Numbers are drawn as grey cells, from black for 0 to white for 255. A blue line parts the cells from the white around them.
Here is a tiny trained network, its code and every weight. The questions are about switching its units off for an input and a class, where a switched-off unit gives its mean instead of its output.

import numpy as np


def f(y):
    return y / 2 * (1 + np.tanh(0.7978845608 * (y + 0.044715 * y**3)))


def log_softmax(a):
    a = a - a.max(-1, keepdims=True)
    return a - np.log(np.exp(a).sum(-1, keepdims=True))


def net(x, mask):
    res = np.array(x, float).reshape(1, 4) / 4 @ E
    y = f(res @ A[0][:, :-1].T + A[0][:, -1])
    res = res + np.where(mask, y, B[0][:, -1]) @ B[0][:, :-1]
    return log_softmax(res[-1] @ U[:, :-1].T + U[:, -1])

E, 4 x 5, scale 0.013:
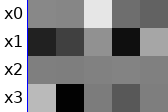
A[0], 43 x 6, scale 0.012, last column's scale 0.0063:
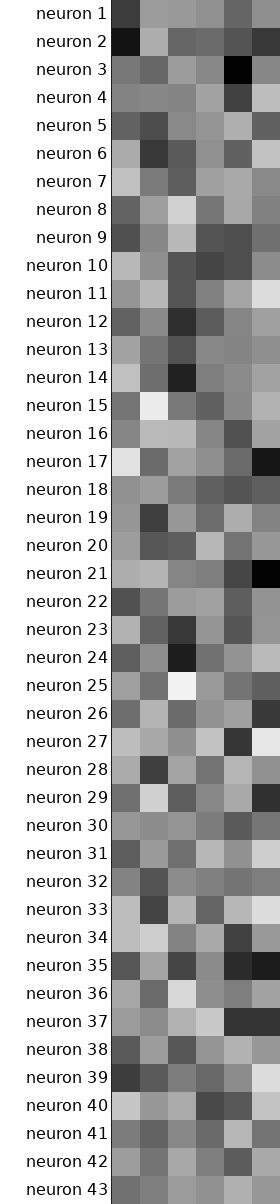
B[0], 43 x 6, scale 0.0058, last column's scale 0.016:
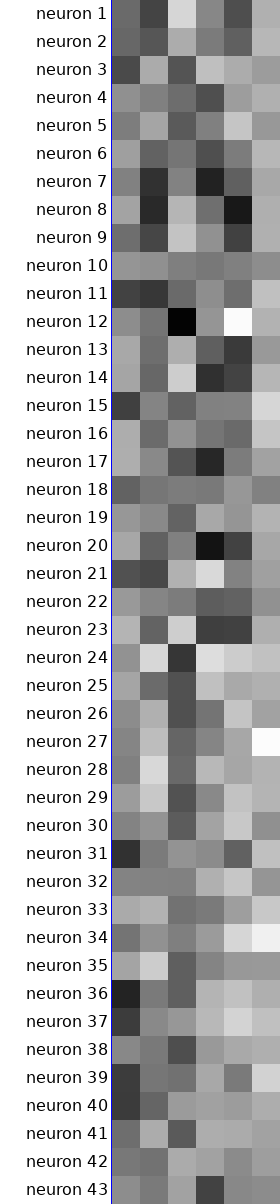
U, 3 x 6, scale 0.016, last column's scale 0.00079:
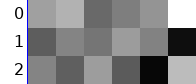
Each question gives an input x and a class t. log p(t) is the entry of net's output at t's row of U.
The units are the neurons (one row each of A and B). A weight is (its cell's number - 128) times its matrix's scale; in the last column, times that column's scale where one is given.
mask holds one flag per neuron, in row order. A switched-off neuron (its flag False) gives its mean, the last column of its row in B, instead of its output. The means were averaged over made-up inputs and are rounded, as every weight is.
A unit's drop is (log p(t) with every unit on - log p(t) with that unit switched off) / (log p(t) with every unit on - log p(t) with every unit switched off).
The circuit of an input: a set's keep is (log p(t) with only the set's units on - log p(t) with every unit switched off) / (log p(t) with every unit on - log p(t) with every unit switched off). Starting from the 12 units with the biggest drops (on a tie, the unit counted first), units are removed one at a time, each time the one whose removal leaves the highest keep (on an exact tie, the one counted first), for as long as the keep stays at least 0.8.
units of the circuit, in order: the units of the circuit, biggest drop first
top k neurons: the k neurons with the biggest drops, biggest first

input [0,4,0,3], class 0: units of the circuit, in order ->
(neuron 11; neuron 33)
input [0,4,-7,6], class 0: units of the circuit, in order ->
(neuron 33; neuron 11)
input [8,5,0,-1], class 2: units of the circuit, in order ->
(neuron 8)
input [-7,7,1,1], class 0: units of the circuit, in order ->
(neuron 24; neuron 12)
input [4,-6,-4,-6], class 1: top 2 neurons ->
(neuron 21; neuron 37)
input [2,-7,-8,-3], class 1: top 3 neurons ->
(neuron 21; neuron 37; neuron 11)
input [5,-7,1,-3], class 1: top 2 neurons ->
(neuron 21; neuron 37)
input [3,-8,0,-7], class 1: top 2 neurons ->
(neuron 21; neuron 37)
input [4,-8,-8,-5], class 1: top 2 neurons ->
(neuron 21; neuron 37)
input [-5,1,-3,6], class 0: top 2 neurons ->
(neuron 28; neuron 24)
